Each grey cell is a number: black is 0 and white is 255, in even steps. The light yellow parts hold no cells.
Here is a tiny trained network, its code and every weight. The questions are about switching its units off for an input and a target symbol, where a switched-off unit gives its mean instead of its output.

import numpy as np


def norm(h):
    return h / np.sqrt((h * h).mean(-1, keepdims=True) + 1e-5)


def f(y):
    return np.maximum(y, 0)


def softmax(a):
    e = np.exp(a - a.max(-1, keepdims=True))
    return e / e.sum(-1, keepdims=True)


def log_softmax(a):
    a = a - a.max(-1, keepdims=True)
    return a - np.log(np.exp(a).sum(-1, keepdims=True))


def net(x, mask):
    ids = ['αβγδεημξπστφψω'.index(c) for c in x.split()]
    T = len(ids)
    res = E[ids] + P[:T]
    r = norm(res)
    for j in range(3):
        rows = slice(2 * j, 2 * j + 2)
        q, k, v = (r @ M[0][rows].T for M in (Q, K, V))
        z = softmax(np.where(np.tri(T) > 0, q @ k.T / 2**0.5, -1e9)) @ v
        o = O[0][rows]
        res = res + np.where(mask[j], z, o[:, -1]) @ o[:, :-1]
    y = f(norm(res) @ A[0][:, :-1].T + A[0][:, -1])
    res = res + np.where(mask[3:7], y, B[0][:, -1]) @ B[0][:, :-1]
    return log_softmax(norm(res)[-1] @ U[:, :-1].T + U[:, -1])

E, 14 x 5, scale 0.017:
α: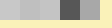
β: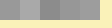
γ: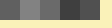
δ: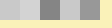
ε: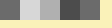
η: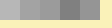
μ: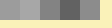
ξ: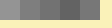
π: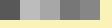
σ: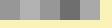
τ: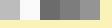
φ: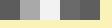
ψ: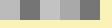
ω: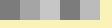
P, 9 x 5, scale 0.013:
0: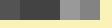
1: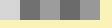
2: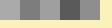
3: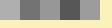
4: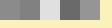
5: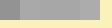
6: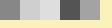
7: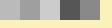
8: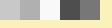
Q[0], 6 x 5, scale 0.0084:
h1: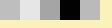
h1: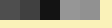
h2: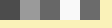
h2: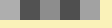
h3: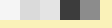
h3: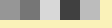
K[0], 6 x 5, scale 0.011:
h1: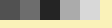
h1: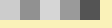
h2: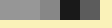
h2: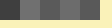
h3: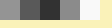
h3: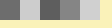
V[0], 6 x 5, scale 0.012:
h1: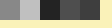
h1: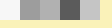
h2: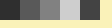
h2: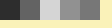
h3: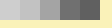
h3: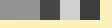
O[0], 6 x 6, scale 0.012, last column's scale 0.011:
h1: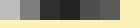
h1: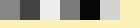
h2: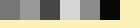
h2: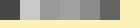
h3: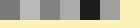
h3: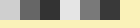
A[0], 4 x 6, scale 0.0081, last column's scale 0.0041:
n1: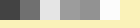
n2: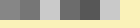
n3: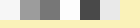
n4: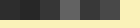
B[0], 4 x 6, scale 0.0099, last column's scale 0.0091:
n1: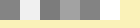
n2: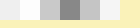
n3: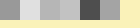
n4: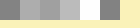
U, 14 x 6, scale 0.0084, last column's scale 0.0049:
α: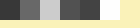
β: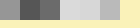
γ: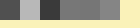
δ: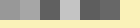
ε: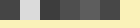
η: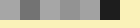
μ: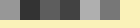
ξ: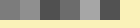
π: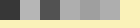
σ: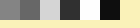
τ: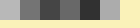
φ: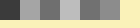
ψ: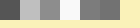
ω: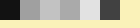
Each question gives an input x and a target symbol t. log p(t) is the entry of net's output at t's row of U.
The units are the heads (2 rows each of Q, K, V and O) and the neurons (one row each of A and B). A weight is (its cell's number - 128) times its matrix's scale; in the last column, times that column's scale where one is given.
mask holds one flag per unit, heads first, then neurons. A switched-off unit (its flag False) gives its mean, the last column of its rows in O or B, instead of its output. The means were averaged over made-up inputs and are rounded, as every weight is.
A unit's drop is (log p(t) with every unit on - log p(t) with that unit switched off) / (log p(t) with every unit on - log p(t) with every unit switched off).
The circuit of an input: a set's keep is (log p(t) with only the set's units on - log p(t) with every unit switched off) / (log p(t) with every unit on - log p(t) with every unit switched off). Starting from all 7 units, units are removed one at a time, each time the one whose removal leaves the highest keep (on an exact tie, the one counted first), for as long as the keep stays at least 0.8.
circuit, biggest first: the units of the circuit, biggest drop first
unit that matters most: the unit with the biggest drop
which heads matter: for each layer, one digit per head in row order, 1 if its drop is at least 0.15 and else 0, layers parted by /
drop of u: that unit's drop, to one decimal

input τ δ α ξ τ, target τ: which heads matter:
101
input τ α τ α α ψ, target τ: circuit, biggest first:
(h1 h3)
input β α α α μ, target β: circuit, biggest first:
(h3 h2)
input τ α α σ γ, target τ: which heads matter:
101
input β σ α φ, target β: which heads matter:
111
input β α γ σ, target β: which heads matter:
011
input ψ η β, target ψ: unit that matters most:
h2
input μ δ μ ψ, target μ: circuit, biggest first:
(h1 h3 n2)
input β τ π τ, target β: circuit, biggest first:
(h3 h2)
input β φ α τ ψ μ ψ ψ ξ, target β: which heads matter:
111
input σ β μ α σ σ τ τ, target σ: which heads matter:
001
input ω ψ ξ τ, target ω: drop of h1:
0.5
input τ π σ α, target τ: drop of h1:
0.4
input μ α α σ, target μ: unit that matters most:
h1
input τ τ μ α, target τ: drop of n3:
0.0
